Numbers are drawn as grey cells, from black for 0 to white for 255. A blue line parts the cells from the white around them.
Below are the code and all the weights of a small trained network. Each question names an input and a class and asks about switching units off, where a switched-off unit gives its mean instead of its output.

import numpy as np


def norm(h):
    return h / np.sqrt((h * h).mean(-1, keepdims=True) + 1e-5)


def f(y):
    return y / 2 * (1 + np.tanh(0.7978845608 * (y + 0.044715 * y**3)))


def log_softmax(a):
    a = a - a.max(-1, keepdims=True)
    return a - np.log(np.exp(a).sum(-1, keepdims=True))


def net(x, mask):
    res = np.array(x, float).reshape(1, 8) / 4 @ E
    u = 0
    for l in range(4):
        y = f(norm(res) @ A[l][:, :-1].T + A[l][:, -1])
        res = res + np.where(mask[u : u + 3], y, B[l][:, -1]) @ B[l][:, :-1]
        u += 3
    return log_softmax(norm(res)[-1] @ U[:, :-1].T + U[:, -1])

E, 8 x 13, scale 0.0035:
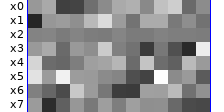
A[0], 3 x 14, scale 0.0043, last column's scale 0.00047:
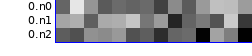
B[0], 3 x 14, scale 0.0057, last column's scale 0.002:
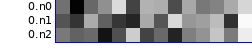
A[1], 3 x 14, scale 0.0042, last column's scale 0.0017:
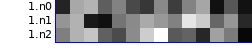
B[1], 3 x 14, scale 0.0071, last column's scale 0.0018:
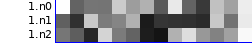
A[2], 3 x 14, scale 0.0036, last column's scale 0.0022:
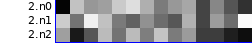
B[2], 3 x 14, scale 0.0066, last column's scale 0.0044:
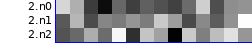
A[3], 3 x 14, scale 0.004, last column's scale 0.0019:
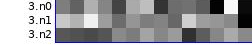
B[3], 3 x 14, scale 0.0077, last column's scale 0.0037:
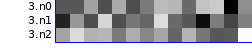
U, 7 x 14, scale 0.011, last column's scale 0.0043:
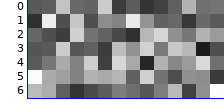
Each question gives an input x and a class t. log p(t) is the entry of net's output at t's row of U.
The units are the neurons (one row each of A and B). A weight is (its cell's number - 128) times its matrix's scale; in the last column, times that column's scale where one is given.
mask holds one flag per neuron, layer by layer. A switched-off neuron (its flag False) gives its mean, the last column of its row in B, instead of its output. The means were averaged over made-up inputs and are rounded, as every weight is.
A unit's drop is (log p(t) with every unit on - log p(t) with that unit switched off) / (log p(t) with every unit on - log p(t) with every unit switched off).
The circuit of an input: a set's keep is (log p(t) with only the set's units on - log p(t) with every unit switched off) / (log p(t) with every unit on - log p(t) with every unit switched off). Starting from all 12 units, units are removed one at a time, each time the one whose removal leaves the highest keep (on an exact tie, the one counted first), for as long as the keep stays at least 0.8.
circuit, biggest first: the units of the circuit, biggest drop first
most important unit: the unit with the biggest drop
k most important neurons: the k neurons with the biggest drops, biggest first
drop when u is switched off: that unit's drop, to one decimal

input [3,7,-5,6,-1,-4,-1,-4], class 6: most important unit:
2.n0
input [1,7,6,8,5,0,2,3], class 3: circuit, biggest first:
[0.n1; 3.n0]
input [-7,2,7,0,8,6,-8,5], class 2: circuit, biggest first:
[1.n2; 3.n2]
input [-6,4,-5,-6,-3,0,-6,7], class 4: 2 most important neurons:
[2.n2; 1.n1]
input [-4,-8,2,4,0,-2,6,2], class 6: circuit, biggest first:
[1.n2; 1.n1]
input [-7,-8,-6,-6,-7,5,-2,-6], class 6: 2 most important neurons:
[1.n1; 2.n1]
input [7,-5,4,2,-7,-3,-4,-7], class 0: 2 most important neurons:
[1.n1; 2.n2]
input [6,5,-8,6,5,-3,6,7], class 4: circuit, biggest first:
[2.n2; 1.n2]
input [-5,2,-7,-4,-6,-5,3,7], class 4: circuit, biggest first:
[2.n2; 0.n1]
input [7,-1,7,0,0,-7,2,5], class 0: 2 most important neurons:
[1.n1; 2.n1]
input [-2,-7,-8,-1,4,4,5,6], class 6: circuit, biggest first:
[1.n2; 1.n0]
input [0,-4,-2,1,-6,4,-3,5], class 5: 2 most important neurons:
[1.n0; 0.n0]
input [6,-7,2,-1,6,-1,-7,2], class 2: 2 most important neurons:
[1.n2; 0.n2]
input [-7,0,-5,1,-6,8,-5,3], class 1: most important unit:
1.n1
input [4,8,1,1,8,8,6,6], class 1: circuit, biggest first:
[3.n1; 1.n0; 1.n2]
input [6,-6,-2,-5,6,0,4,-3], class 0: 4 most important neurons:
[1.n1; 0.n1; 1.n0; 1.n2]
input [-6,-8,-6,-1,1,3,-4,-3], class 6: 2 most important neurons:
[1.n1; 2.n1]
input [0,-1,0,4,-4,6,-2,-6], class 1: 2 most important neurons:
[2.n2; 3.n1]
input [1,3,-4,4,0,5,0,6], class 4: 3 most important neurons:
[2.n2; 3.n2; 1.n2]
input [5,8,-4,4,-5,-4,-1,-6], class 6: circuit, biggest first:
[2.n0]
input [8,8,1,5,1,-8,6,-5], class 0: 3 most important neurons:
[1.n1; 2.n1; 1.n2]
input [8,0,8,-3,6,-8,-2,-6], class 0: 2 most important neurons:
[1.n1; 2.n1]
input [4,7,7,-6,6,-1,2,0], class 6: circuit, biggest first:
[2.n0; 0.n1; 1.n0]
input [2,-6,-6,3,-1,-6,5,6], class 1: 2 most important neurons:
[1.n2; 0.n0]
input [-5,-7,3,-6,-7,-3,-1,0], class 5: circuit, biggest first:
[1.n0; 0.n1]
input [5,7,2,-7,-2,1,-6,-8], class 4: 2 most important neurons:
[0.n0; 0.n1]
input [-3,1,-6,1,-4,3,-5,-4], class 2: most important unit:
1.n2
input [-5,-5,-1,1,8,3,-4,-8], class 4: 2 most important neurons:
[0.n0; 1.n0]
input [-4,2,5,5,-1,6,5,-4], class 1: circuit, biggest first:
[1.n1; 3.n1]
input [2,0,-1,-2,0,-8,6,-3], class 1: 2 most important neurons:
[1.n2; 3.n2]
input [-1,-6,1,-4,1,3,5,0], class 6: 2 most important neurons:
[1.n2; 0.n1]
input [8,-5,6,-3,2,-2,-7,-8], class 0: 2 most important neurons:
[1.n1; 2.n2]
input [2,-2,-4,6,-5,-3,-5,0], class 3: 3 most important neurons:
[0.n1; 3.n0; 2.n1]
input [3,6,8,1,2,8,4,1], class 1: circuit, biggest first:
[3.n1]
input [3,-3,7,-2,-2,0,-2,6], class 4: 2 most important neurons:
[2.n2; 0.n2]
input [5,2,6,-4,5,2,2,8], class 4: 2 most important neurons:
[2.n2; 0.n2]
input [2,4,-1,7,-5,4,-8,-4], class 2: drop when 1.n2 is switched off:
1.3
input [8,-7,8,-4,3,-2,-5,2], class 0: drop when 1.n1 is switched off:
1.2
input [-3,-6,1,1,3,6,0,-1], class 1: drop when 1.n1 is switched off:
0.1
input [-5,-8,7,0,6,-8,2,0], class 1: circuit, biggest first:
[3.n2]
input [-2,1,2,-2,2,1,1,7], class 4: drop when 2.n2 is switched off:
0.6
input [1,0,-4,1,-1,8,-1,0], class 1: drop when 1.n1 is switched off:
0.0
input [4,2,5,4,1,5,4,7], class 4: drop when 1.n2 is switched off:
0.5
